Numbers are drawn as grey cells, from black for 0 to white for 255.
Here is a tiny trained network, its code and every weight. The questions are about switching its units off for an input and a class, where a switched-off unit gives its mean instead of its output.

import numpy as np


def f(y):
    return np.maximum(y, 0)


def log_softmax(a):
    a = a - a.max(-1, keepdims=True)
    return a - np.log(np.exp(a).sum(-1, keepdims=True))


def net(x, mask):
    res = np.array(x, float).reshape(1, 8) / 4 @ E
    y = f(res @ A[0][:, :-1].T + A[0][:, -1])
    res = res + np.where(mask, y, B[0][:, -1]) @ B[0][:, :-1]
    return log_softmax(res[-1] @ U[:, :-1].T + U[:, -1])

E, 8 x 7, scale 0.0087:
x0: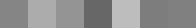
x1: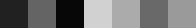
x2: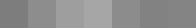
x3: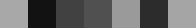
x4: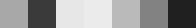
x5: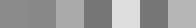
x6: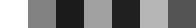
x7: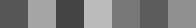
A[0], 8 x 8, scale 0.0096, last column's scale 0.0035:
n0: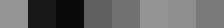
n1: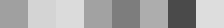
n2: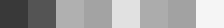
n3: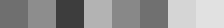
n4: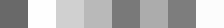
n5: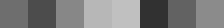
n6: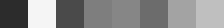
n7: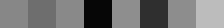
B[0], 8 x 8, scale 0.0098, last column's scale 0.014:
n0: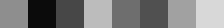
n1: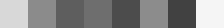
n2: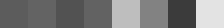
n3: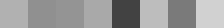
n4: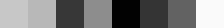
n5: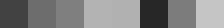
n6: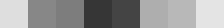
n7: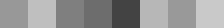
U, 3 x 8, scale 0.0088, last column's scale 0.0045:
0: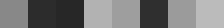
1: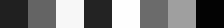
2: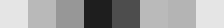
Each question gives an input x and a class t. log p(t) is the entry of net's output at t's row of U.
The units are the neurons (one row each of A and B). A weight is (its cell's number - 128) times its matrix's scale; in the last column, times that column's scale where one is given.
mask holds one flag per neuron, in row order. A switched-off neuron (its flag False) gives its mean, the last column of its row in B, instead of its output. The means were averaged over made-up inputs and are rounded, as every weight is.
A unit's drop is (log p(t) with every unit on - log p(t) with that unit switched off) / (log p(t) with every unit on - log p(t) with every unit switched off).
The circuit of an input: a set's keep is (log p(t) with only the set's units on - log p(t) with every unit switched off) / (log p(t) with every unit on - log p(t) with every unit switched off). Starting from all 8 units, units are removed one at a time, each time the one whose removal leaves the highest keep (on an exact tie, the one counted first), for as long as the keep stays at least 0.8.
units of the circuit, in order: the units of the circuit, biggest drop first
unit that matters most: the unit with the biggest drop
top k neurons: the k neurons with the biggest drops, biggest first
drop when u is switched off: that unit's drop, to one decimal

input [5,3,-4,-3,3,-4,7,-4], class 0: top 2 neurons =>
(n6; n7)
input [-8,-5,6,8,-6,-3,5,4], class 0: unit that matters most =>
n0
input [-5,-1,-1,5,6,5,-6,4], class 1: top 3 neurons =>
(n4; n0; n1)
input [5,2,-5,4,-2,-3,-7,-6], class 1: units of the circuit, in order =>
(n4; n1)
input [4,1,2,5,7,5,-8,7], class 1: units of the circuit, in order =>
(n4; n0)
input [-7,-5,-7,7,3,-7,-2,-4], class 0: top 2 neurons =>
(n0; n6)
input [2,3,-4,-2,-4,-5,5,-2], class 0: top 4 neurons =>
(n0; n7; n1; n4)
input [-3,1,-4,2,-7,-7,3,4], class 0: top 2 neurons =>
(n0; n1)
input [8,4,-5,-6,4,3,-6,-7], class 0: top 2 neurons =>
(n2; n4)
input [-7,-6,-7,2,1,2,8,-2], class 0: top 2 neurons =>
(n0; n6)
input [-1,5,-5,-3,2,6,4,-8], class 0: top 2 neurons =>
(n6; n7)
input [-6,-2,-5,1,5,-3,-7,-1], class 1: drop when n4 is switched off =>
0.3
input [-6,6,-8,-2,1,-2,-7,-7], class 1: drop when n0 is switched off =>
0.1
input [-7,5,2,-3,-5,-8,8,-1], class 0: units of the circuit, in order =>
(n0)
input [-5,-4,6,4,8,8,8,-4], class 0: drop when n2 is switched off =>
-0.1
